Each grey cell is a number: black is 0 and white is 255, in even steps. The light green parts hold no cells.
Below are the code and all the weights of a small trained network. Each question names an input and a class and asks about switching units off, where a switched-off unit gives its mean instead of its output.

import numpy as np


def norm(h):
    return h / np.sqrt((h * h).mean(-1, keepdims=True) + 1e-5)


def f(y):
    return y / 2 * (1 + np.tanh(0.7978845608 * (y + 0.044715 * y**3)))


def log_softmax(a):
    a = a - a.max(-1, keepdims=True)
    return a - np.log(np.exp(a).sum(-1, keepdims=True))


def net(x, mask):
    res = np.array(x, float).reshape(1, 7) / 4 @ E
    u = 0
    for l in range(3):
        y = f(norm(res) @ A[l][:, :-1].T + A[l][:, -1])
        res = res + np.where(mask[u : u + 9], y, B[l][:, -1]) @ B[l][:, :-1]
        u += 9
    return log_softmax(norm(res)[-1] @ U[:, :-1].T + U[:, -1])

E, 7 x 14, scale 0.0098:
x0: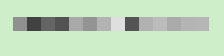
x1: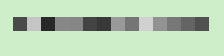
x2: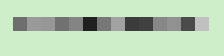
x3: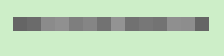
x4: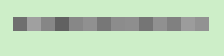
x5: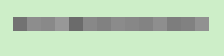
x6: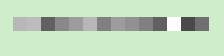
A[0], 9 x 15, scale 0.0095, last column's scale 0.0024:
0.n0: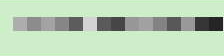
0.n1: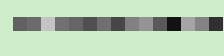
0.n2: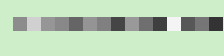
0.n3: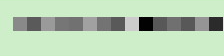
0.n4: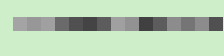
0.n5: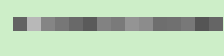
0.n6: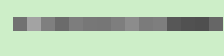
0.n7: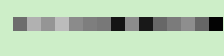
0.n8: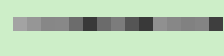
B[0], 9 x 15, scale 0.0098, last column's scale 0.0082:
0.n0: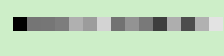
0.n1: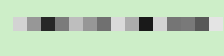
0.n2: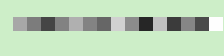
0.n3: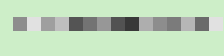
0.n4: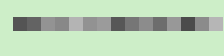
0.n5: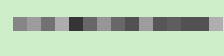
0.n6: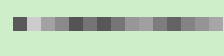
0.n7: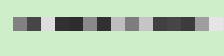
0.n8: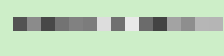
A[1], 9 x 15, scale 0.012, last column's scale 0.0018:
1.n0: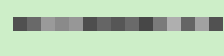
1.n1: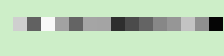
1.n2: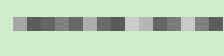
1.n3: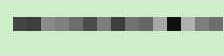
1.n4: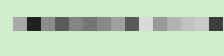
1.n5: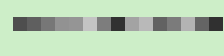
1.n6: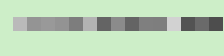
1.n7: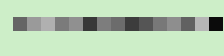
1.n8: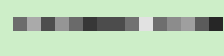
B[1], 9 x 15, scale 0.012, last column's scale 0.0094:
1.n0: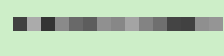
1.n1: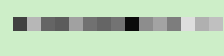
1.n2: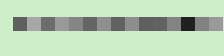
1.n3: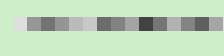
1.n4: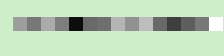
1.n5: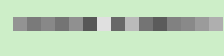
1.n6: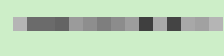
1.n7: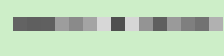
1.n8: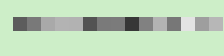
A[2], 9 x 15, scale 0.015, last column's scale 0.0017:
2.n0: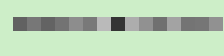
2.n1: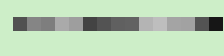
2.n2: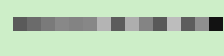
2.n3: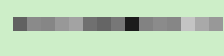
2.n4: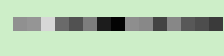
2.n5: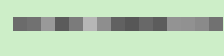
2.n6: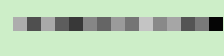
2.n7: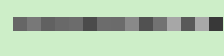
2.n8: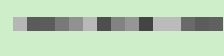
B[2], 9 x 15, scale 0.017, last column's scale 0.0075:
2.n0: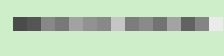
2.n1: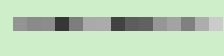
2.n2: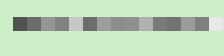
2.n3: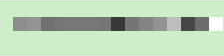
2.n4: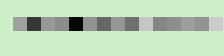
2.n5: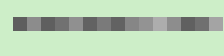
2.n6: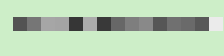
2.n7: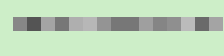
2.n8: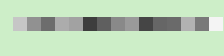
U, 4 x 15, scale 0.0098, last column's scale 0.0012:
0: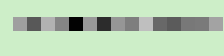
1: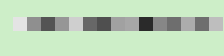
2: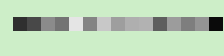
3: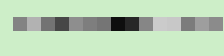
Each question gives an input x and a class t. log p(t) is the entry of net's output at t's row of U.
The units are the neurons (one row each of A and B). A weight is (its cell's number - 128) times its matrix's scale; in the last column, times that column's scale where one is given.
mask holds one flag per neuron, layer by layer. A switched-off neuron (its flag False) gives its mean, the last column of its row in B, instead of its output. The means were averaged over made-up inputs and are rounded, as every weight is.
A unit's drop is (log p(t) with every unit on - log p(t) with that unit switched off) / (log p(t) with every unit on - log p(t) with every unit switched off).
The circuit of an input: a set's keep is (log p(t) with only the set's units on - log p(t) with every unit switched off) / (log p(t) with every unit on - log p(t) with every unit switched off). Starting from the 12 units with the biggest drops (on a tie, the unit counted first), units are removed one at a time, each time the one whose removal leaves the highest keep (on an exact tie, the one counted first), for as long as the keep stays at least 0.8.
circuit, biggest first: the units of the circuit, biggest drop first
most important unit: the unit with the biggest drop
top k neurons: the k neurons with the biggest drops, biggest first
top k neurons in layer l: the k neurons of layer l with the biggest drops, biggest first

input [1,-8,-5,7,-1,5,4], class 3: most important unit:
1.n1
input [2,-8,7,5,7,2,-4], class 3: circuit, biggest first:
1.n1, 2.n3
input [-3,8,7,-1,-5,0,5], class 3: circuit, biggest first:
1.n8, 2.n1
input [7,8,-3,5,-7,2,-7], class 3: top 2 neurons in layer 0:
0.n7, 0.n2
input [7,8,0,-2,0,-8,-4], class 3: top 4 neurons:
1.n8, 0.n7, 2.n1, 2.n3
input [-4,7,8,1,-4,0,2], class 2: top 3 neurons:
1.n7, 0.n8, 0.n3
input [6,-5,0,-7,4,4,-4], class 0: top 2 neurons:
1.n4, 0.n3
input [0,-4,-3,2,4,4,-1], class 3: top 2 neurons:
0.n3, 1.n1
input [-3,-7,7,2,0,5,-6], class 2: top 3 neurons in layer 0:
0.n8, 0.n2, 0.n4
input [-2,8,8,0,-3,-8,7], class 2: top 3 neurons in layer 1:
1.n1, 1.n7, 1.n0
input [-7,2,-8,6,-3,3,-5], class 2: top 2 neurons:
0.n0, 1.n4
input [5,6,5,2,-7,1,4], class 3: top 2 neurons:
1.n8, 0.n7
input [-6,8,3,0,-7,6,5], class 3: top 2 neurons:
1.n8, 1.n4
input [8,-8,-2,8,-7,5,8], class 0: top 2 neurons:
1.n4, 0.n1
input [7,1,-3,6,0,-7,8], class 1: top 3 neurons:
1.n6, 0.n7, 2.n8
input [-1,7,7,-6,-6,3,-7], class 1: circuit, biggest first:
1.n3
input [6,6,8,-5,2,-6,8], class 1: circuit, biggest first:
0.n0, 1.n6
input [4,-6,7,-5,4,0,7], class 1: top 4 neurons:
0.n0, 0.n2, 1.n6, 2.n8
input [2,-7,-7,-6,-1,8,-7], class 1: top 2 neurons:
0.n1, 1.n3
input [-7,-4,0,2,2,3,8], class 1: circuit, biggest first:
0.n2
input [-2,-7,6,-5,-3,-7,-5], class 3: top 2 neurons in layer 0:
0.n3, 0.n0
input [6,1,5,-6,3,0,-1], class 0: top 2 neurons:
1.n4, 0.n0
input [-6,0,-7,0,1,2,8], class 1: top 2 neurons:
0.n2, 1.n4
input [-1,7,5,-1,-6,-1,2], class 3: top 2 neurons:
1.n8, 0.n0
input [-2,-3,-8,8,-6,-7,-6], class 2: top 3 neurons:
0.n0, 0.n2, 1.n5
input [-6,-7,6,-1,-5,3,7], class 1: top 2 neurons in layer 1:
1.n6, 1.n4
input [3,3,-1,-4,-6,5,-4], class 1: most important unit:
0.n7
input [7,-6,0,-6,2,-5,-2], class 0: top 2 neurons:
1.n4, 0.n3
